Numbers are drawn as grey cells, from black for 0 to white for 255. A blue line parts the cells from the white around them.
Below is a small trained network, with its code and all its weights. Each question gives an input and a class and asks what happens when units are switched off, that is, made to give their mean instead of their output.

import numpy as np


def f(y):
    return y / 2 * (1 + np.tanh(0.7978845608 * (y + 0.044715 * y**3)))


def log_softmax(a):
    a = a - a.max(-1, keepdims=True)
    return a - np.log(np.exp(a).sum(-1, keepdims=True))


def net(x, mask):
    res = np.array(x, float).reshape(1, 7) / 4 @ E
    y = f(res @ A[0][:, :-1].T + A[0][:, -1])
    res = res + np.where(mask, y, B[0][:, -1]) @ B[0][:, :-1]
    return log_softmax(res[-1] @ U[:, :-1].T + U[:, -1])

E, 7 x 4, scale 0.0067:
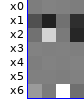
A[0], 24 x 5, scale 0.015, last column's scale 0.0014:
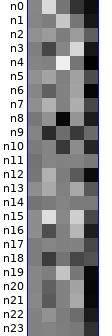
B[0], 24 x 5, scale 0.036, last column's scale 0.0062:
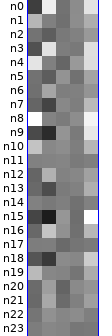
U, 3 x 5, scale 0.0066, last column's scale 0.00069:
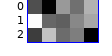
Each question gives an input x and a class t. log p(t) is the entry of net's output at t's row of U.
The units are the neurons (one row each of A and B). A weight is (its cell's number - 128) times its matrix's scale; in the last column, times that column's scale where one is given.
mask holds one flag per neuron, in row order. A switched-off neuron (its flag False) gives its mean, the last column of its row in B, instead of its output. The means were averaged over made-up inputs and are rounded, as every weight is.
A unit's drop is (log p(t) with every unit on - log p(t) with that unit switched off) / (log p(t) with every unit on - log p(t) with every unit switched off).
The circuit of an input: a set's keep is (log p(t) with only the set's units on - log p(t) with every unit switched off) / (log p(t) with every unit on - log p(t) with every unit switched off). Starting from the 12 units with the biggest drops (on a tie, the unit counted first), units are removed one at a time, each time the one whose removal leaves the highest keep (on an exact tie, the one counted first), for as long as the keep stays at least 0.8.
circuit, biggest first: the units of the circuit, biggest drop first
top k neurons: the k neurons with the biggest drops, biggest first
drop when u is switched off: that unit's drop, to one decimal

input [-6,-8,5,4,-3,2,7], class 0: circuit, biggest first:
[n15]
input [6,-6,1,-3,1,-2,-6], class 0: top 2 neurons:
[n15 n4]
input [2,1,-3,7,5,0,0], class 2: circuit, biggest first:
[n15 n8]
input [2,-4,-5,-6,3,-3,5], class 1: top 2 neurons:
[n4 n0]
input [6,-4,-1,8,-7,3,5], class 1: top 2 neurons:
[n4 n9]
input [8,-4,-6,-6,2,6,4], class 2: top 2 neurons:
[n3 n8]
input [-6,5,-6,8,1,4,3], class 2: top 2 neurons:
[n3 n15]
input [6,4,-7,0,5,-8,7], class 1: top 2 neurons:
[n4 n0]
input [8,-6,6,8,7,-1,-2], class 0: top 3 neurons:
[n15 n3 n7]
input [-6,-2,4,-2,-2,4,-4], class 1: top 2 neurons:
[n8 n3]
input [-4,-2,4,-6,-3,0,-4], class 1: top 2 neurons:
[n8 n3]
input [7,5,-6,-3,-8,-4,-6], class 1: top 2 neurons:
[n8 n15]
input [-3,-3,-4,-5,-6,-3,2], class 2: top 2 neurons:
[n9 n3]
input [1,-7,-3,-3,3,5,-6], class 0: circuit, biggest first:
[n15]
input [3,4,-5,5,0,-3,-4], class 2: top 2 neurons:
[n15 n3]
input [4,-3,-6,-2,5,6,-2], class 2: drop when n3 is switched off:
0.1
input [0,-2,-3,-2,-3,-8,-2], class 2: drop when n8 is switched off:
0.2
